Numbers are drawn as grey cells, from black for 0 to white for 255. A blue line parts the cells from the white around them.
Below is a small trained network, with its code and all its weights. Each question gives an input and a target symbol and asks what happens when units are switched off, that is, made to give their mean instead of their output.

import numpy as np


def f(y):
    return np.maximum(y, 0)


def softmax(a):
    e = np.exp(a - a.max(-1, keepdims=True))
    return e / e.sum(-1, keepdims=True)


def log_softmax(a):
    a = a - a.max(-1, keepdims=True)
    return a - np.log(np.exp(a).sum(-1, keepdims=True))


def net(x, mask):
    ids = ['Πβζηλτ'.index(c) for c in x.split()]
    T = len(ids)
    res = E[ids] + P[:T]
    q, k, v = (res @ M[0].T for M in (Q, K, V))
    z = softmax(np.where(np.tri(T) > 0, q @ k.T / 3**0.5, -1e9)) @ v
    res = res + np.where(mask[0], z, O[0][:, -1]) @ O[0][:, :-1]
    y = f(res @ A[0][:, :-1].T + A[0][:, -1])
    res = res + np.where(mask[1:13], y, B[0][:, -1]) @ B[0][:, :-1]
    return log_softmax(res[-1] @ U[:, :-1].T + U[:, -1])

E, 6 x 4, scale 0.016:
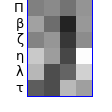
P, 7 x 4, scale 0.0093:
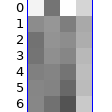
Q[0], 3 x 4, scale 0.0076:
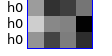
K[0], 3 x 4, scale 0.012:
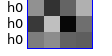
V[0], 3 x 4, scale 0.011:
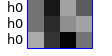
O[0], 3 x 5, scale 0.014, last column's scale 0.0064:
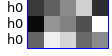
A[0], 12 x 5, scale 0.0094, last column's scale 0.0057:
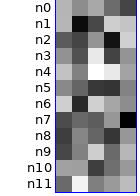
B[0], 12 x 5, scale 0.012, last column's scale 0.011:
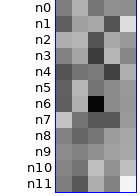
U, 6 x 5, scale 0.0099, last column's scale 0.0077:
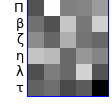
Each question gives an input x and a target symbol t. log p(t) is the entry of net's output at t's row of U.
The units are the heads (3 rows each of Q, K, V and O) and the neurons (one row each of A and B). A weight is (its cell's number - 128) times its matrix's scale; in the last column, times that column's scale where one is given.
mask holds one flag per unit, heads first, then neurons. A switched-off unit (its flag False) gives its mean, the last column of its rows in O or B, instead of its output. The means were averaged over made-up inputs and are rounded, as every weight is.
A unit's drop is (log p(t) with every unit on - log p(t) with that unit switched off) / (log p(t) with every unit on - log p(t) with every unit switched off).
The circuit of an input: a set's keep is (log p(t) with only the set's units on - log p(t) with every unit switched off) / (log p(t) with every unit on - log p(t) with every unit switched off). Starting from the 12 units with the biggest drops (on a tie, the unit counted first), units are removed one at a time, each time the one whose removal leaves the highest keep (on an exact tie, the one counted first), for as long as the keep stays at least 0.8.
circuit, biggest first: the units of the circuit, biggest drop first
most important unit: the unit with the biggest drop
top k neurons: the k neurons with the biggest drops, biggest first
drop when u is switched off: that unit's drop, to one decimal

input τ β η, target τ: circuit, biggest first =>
(h0; n7; n1)
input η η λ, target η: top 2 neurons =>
(n1; n11)
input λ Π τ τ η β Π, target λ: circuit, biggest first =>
(h0; n1; n8)
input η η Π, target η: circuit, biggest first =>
(h0; n1)
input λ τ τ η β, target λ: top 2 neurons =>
(n1; n8)
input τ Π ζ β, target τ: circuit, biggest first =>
(h0; n7)
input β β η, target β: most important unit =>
n11
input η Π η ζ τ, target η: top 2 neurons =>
(n2; n1)
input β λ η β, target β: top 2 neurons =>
(n11; n6)
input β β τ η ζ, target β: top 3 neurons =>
(n11; n6; n2)
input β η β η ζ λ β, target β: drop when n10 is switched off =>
0.1
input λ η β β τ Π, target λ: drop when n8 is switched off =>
0.2
